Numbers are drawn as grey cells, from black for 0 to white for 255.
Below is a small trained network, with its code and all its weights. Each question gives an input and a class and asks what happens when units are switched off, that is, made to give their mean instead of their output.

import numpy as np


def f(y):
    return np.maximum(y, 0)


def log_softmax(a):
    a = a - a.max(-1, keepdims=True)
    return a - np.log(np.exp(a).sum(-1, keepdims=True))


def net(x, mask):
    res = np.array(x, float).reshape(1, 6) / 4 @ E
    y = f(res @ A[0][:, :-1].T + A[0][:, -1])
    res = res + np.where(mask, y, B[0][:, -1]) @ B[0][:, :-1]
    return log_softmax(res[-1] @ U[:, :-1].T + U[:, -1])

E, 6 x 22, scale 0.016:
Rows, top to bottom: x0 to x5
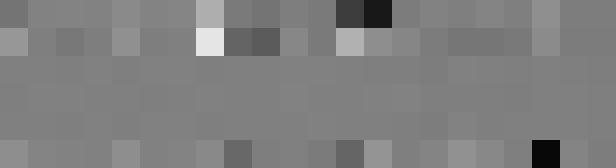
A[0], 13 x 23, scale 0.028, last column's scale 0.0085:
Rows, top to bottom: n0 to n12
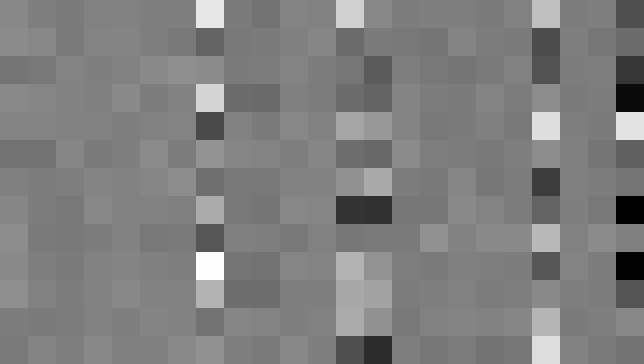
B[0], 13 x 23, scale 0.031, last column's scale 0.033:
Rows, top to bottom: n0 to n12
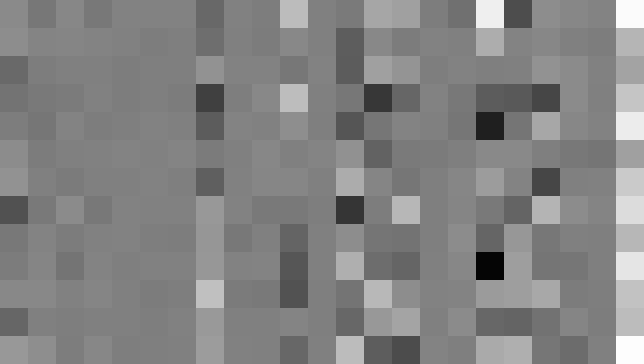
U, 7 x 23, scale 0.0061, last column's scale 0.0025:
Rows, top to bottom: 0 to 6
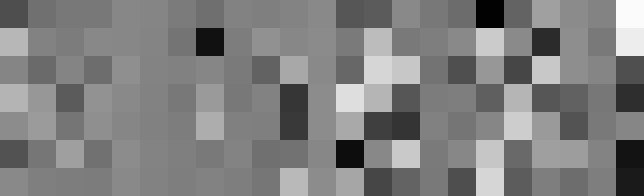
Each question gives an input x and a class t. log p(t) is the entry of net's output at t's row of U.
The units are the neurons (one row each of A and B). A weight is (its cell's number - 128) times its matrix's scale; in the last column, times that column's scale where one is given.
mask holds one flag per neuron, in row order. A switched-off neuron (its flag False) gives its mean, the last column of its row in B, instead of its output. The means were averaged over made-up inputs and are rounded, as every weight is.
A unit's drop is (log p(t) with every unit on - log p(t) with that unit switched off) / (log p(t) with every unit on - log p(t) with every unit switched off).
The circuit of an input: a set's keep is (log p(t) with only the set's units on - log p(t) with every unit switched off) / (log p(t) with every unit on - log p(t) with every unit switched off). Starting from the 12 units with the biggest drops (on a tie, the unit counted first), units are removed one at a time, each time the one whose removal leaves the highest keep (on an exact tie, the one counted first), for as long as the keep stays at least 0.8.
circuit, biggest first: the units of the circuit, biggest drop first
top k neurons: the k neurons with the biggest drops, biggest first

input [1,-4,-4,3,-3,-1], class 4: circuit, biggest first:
n7
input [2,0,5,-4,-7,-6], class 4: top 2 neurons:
n12, n8
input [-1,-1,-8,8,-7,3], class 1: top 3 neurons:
n9, n7, n12
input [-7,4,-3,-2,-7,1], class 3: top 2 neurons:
n9, n7
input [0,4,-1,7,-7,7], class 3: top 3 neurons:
n4, n6, n9
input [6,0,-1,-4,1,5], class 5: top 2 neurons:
n7, n4
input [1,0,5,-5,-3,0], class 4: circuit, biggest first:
n0, n4
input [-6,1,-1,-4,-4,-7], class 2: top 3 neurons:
n0, n9, n3
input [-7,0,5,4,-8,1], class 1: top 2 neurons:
n9, n6
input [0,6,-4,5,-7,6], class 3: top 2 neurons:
n9, n4
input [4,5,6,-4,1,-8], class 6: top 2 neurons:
n0, n12
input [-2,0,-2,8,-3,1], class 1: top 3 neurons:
n9, n7, n12
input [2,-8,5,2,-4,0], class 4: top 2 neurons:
n0, n4
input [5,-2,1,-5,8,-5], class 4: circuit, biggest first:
n12
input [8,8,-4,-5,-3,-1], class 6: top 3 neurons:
n0, n12, n3
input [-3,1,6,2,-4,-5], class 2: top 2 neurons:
n9, n0
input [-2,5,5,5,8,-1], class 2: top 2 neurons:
n0, n12
